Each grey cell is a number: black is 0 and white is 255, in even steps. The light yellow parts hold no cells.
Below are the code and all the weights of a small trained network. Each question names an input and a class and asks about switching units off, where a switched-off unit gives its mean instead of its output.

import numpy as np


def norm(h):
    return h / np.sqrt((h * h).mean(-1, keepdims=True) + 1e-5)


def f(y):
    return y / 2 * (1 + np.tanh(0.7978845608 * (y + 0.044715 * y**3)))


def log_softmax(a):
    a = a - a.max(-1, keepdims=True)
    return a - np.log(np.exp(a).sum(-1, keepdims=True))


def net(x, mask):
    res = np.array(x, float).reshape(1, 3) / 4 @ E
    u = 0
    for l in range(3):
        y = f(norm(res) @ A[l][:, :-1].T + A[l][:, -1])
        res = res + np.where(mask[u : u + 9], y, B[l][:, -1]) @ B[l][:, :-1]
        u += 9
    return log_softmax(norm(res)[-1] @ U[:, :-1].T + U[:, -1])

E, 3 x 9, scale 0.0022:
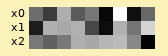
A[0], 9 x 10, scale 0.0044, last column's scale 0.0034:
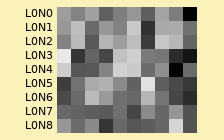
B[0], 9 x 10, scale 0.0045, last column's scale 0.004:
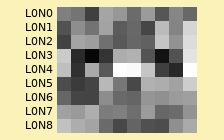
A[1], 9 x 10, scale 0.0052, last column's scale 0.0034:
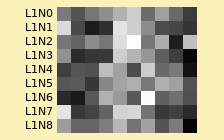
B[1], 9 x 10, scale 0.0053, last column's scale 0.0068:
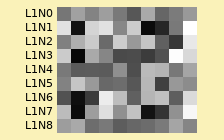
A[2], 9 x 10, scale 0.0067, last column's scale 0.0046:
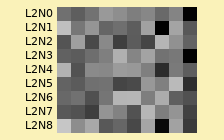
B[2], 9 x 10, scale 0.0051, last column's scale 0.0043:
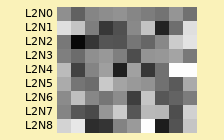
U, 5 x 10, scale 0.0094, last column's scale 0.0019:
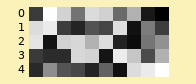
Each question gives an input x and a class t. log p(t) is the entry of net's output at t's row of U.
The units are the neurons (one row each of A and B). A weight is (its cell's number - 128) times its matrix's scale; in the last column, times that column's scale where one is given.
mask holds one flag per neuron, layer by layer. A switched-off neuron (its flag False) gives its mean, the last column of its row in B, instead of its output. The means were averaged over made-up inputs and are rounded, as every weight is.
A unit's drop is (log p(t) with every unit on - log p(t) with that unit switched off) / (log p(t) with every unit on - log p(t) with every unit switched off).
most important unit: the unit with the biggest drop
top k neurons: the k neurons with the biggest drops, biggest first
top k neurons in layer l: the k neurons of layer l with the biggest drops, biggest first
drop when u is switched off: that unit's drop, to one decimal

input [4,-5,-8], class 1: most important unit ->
L0N4
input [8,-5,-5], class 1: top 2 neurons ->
(L0N4 L0N3)
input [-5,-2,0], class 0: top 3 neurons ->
(L0N2 L0N1 L1N2)
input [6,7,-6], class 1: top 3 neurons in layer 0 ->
(L0N8 L0N4 L0N7)
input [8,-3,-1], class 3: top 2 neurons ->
(L0N4 L0N3)
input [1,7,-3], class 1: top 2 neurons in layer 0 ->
(L0N8 L0N4)
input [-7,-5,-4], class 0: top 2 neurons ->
(L0N2 L0N1)
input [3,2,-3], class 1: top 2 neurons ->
(L0N8 L1N6)
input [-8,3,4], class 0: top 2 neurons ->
(L1N3 L0N5)
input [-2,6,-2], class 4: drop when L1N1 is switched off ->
0.3
